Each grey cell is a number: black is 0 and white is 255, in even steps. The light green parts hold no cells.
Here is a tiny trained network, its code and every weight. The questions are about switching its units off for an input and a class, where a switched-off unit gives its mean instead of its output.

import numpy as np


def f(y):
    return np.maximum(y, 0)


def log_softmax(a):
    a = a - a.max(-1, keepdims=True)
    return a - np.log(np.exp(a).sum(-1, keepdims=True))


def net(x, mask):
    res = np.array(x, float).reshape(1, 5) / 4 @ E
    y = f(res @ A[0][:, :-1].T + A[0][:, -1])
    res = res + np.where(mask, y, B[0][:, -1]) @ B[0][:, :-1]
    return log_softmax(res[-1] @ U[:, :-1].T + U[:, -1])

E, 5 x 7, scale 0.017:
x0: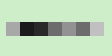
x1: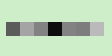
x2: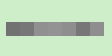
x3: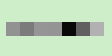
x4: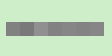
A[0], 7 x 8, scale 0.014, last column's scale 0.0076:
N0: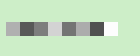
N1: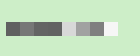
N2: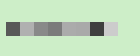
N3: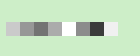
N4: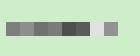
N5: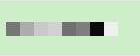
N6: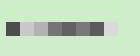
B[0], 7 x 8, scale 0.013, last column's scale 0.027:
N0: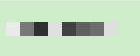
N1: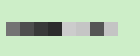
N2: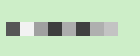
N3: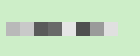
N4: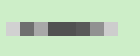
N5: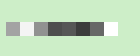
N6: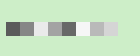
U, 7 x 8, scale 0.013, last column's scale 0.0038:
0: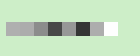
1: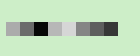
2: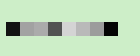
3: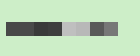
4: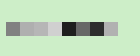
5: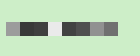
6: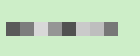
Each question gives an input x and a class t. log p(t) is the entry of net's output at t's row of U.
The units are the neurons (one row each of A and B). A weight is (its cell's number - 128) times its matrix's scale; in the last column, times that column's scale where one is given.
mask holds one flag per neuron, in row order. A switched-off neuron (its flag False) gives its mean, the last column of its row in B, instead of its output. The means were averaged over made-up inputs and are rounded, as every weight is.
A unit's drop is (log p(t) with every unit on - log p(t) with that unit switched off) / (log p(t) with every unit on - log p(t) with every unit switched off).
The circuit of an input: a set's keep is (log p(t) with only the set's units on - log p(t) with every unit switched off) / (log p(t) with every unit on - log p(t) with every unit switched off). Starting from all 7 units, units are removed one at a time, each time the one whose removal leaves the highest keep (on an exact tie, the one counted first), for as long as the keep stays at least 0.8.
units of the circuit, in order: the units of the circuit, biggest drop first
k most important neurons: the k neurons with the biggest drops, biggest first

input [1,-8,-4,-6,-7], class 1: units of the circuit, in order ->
[N0]
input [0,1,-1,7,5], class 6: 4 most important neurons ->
[N3 N5 N0 N2]
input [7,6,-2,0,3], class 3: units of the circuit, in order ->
[N5 N1]
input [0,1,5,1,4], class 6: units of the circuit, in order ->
[N3 N5]
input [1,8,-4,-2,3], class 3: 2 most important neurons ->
[N1 N5]
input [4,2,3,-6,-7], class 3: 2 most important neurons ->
[N0 N1]
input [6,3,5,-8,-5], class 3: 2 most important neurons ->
[N1 N0]
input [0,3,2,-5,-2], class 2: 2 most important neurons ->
[N0 N2]
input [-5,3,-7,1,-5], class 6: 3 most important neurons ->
[N6 N3 N1]
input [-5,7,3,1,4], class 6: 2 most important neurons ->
[N6 N3]
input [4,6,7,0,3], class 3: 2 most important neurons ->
[N5 N1]
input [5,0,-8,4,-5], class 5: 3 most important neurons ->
[N5 N2 N3]
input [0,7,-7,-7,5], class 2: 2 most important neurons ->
[N2 N0]
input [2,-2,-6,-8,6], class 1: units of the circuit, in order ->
[N1]
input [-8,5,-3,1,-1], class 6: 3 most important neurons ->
[N6 N3 N1]
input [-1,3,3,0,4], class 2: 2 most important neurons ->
[N0 N5]
